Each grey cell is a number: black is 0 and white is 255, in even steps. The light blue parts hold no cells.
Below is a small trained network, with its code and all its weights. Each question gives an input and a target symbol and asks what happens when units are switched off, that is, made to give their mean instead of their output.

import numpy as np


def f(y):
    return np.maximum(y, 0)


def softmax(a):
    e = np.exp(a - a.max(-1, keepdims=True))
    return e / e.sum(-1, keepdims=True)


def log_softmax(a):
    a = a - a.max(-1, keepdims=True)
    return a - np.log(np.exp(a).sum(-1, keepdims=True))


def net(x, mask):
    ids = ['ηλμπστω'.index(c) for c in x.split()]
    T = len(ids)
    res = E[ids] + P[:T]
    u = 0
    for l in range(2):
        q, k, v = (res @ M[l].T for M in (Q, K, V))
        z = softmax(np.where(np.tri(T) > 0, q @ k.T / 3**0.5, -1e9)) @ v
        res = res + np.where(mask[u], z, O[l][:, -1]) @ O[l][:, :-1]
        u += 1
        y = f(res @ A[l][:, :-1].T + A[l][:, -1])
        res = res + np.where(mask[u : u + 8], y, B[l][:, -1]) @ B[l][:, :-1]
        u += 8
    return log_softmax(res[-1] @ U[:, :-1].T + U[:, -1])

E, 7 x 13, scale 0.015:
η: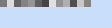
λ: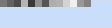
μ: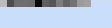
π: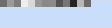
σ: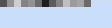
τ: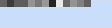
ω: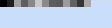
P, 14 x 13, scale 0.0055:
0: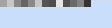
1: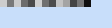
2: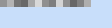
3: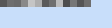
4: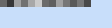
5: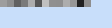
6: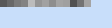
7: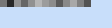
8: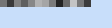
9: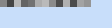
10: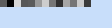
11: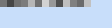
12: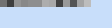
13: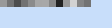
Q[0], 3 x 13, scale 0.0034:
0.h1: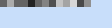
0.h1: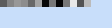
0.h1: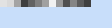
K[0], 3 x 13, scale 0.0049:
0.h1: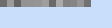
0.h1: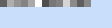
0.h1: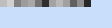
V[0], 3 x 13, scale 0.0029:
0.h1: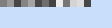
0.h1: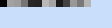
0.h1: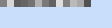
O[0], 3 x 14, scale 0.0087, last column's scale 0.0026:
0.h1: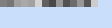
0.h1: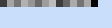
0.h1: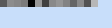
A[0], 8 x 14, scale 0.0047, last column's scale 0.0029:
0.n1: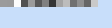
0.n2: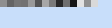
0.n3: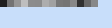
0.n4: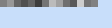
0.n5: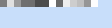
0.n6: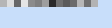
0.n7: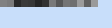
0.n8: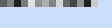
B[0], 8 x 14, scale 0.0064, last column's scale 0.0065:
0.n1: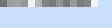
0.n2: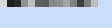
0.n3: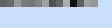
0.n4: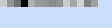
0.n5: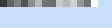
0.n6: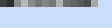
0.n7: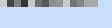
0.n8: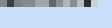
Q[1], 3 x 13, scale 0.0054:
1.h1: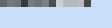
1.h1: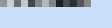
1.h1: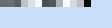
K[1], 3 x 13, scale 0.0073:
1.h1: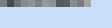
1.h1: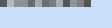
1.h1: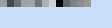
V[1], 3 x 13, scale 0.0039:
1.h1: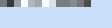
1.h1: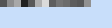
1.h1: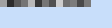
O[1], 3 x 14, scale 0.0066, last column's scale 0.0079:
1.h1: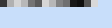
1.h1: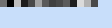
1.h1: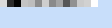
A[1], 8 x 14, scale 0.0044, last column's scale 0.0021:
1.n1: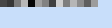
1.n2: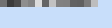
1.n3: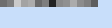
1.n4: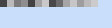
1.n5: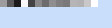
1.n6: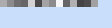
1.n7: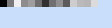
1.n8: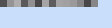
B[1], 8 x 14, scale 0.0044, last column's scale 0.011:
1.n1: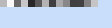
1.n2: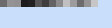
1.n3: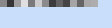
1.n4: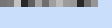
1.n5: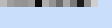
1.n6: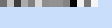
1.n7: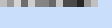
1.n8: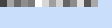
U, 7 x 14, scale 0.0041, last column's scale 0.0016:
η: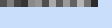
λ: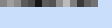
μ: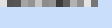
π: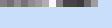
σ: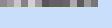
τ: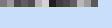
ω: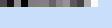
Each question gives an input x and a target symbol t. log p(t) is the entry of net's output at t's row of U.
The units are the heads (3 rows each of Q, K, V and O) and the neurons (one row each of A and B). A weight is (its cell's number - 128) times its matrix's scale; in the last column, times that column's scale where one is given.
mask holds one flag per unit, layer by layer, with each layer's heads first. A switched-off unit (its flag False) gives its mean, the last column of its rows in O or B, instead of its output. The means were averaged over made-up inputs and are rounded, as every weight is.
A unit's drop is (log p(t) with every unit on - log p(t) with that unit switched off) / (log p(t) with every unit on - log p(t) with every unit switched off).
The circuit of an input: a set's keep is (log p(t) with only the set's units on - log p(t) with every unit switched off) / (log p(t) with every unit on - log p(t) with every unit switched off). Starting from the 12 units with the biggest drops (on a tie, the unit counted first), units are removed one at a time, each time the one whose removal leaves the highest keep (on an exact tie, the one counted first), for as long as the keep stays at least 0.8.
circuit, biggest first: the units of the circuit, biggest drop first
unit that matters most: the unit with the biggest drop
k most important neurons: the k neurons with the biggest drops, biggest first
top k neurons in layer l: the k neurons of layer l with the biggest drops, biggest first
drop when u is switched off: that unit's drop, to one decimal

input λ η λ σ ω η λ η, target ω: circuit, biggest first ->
1.h1, 1.n6, 0.n5
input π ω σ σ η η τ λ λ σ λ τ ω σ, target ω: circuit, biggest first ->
1.h1
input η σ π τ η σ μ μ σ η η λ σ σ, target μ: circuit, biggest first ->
1.h1, 0.n7
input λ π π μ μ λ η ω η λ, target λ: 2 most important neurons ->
1.n1, 0.n1
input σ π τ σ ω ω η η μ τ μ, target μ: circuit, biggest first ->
1.h1, 0.n2, 0.n7
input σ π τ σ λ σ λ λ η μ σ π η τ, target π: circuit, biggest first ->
1.h1, 0.h1, 0.n2
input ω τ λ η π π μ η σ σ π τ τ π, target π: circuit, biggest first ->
1.h1, 0.n6
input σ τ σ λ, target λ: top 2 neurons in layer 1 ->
1.n1, 1.n5
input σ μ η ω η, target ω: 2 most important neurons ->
1.n6, 0.n3
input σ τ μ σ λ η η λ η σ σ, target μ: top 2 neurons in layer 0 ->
0.n5, 0.n7
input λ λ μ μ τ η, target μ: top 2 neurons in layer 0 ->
0.n7, 0.n2
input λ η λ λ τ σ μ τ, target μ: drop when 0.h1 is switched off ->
-0.1
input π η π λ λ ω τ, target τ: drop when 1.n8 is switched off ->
0.1
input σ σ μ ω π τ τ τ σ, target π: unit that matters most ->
0.n2
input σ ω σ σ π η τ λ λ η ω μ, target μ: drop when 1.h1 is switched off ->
0.4
